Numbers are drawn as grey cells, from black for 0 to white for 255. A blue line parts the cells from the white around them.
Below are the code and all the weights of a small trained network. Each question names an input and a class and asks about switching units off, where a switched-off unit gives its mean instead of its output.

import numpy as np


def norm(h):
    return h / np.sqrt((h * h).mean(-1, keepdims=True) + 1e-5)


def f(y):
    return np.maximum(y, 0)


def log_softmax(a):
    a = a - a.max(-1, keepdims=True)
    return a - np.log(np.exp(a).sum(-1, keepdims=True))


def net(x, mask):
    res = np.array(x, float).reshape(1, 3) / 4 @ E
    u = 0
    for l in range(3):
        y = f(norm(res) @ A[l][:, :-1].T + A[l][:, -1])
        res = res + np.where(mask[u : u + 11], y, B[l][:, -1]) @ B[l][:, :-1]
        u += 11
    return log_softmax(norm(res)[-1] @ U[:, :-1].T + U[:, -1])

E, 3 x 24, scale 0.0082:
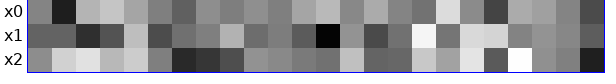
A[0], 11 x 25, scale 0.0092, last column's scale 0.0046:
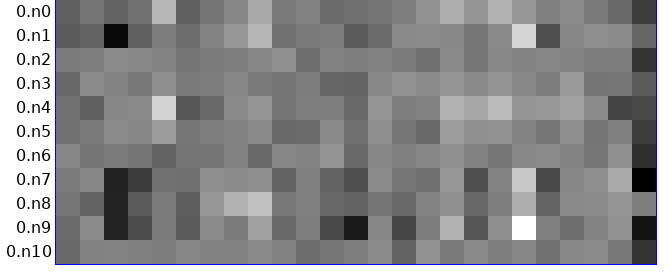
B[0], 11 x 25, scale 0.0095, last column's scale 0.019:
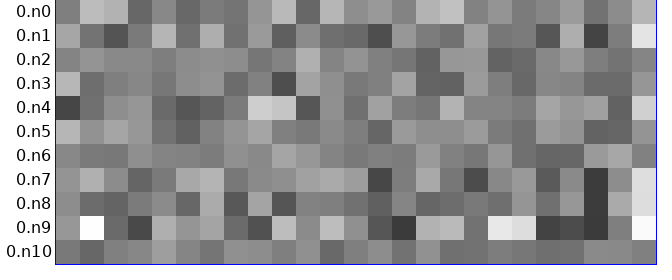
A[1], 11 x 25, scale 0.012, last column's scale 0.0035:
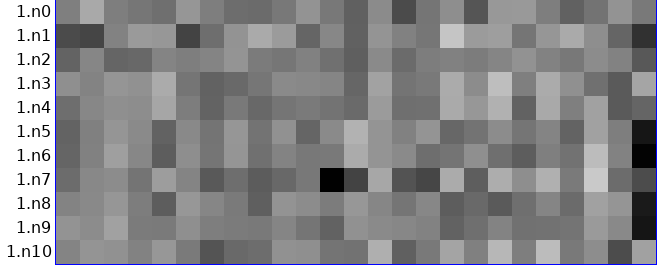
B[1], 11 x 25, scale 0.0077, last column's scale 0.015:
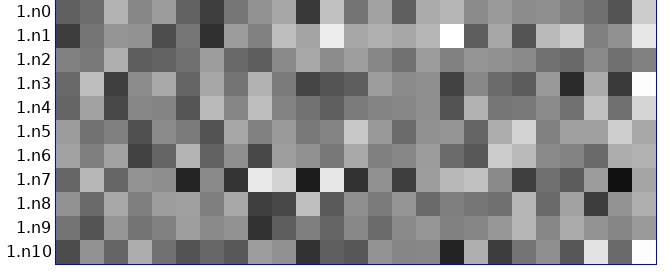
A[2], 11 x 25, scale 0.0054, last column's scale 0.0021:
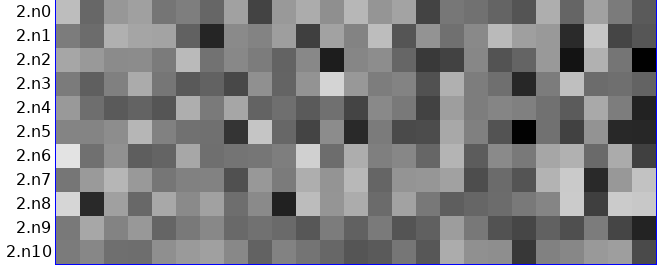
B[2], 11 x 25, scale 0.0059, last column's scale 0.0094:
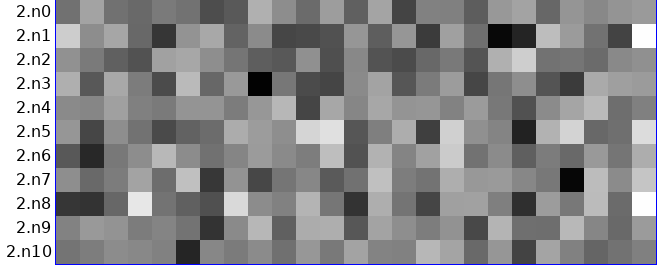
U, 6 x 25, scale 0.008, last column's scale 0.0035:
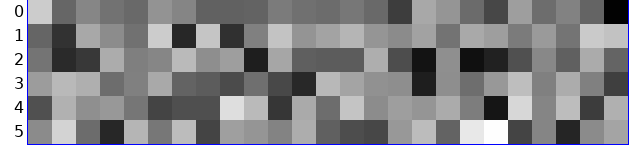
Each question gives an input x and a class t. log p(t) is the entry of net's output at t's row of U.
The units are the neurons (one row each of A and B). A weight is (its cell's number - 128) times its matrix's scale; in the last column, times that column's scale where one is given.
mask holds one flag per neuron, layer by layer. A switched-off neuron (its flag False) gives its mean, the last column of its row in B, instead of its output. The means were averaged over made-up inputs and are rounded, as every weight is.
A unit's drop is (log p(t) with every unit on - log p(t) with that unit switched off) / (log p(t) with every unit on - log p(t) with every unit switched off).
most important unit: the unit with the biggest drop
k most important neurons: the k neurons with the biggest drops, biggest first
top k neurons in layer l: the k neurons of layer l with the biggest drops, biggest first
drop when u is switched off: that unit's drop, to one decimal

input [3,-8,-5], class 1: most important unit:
0.n1
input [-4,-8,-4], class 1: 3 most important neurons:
[0.n1, 0.n9, 0.n8]
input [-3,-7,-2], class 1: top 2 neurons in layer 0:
[0.n9, 0.n1]
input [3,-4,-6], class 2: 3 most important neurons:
[0.n9, 1.n1, 0.n4]
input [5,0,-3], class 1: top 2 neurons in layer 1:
[1.n3, 1.n10]
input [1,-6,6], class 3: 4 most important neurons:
[0.n9, 0.n4, 0.n1, 0.n8]
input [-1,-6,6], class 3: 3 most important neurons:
[0.n9, 0.n4, 0.n1]
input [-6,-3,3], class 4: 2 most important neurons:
[0.n7, 0.n1]
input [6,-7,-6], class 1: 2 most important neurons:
[0.n1, 0.n8]
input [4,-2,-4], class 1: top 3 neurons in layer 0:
[0.n9, 0.n1, 0.n8]
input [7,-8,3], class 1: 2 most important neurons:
[0.n9, 0.n4]
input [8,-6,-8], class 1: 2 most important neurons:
[0.n1, 0.n8]
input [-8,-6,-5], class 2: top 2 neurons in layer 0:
[0.n9, 0.n0]
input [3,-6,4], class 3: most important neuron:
[0.n7]
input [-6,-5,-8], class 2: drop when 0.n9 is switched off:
0.8
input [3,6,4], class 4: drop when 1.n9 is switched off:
0.0
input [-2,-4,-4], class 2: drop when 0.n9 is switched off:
1.3
